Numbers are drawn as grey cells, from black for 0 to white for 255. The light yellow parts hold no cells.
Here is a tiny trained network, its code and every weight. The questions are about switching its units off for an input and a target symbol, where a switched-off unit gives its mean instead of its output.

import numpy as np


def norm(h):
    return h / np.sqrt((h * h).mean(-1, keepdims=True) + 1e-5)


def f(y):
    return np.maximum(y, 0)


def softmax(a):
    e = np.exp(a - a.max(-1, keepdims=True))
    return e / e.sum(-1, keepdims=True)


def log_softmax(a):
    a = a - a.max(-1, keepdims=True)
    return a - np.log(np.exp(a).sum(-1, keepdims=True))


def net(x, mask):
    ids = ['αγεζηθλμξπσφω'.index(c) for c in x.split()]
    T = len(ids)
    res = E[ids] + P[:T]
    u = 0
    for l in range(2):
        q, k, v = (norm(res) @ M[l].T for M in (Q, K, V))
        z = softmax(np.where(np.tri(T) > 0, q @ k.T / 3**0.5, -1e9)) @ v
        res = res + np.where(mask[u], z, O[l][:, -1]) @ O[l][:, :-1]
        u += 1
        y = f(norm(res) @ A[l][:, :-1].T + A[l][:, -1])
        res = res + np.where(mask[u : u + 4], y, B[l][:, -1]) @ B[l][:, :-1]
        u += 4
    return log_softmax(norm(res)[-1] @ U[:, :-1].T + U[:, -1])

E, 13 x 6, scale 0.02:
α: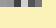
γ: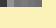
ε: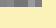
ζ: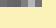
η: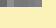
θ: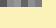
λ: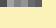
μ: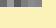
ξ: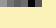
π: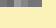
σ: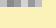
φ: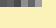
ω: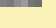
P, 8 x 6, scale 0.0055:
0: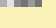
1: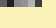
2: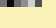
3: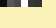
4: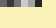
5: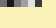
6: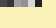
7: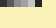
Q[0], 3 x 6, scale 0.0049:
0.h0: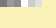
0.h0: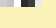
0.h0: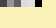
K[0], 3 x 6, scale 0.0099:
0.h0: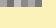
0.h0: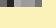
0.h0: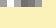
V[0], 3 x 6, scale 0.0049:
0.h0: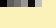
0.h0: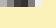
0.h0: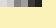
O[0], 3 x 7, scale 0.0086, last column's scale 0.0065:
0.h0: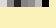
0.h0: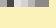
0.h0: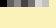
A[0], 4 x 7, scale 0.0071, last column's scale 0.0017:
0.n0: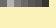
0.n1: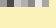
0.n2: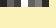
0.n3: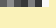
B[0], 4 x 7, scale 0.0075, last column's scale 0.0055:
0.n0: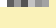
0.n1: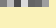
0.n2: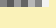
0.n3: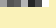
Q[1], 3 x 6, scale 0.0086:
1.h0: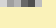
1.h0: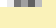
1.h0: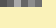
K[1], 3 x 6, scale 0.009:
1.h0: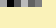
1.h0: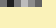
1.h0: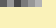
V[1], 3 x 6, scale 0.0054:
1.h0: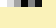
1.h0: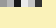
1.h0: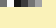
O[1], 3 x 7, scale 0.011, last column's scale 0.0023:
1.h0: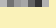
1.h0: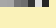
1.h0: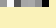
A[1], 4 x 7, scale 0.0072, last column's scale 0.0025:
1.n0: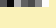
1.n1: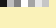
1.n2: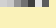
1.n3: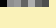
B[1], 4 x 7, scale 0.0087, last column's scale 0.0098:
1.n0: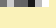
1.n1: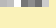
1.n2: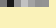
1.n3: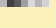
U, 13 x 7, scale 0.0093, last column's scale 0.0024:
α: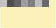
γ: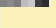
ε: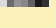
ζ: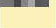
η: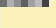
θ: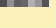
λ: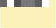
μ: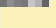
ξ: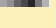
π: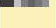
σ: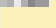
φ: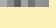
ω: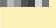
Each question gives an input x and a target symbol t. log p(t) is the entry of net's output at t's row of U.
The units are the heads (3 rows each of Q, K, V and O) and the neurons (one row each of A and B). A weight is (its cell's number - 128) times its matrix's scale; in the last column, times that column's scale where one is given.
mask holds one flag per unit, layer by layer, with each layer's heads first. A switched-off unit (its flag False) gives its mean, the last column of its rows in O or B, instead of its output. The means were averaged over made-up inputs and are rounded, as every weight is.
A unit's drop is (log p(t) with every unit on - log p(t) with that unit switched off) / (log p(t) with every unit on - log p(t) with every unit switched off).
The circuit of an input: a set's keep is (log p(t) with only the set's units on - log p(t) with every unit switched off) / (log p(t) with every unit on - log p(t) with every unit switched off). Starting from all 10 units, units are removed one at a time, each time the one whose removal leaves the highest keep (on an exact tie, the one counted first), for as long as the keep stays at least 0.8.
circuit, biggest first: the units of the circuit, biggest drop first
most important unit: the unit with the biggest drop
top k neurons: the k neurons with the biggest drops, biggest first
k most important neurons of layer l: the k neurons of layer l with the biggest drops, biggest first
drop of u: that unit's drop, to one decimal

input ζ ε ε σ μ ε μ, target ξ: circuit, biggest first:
(0.h0 1.h0)
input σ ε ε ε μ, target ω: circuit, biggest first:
(1.h0 0.n1)
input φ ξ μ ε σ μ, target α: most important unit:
0.h0
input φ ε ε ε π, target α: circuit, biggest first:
(0.h0 1.n1)
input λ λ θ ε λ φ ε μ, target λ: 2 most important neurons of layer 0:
(0.n3 0.n0)
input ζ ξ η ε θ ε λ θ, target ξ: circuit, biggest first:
(0.h0 0.n3)
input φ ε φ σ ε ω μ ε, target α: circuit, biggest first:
(1.h0 0.h0 1.n2)
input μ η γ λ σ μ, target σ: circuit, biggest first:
(1.h0 1.n1)
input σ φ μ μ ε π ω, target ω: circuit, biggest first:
(1.h0 1.n0)
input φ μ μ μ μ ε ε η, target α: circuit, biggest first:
(0.h0 1.h0 1.n2)
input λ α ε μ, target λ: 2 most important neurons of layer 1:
(1.n3 1.n0)
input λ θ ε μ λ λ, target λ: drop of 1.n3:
0.1
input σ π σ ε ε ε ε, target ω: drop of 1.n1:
0.0
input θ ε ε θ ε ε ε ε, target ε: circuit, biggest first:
(0.h0)
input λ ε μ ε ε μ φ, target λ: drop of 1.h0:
0.5
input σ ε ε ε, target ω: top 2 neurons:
(0.n1 1.n0)
